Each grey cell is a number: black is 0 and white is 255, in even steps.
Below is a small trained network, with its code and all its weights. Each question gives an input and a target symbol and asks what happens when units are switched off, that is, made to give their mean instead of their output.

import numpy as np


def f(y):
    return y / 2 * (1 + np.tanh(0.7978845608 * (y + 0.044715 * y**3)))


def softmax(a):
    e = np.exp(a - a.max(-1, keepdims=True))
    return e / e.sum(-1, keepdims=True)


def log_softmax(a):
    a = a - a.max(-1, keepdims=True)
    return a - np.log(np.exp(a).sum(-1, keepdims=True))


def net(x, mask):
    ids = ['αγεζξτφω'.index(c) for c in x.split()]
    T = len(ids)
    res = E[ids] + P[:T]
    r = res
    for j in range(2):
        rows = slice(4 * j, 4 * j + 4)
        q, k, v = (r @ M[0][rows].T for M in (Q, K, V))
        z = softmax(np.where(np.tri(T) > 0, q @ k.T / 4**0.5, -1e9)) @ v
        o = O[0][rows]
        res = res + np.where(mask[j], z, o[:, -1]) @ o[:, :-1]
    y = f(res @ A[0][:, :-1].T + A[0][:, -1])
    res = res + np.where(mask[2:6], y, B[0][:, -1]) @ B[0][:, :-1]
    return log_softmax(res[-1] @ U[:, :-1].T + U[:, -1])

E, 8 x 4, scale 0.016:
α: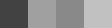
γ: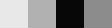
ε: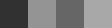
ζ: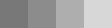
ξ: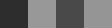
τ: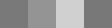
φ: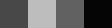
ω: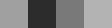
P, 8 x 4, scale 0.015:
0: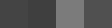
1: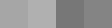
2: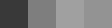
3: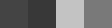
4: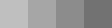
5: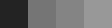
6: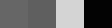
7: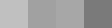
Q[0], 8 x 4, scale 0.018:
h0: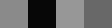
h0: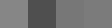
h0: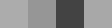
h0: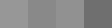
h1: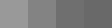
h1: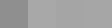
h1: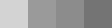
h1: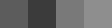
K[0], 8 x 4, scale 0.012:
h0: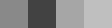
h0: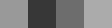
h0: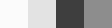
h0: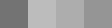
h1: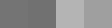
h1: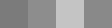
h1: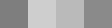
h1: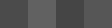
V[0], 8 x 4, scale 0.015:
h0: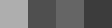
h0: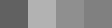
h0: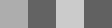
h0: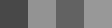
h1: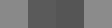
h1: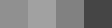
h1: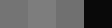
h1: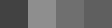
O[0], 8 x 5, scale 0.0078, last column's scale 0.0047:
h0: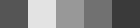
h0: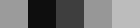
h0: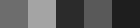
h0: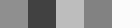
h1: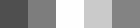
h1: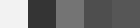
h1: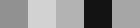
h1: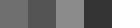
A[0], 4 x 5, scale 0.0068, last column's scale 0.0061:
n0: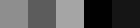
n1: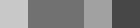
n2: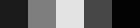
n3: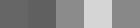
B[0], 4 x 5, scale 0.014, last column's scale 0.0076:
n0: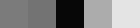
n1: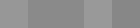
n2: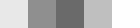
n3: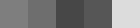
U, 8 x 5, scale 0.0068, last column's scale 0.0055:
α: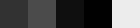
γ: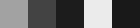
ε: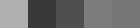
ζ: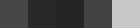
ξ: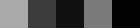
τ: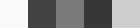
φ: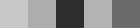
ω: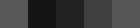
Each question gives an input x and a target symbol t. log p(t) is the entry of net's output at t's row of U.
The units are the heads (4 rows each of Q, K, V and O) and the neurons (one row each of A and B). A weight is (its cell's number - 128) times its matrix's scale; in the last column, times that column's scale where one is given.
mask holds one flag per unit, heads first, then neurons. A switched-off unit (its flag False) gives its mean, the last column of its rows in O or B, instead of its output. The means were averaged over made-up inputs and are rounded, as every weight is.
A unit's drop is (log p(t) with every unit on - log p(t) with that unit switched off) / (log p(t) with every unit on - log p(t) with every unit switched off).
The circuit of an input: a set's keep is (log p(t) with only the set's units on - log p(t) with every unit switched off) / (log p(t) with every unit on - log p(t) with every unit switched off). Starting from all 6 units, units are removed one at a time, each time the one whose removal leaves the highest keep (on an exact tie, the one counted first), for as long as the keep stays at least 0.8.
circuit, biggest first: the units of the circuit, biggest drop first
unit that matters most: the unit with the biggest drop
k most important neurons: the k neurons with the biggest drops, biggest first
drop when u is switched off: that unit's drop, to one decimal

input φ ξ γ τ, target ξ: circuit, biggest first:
[n0 h1 n2]
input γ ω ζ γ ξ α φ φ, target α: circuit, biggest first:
[h0]
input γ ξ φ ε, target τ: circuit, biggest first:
[h1 n0]
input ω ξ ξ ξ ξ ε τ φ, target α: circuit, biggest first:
[n2 h0]
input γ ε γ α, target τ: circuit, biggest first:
[h1 n0]
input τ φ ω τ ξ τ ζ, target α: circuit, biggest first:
[h0 n2]
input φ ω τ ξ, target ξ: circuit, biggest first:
[n0 h1 n2]
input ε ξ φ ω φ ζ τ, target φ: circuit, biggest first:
[n2 h0]
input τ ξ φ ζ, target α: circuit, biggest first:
[h0 n2 h1]
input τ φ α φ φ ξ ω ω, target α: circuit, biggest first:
[h0 n2]
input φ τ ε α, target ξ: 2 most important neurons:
[n0 n2]
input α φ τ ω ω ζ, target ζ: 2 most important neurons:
[n2 n3]
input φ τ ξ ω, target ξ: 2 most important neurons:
[n0 n2]
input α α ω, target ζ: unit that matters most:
n2
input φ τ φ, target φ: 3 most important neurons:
[n2 n0 n3]
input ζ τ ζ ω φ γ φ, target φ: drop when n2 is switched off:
0.6
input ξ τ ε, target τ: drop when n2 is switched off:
0.3
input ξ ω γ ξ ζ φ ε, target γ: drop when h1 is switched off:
0.3
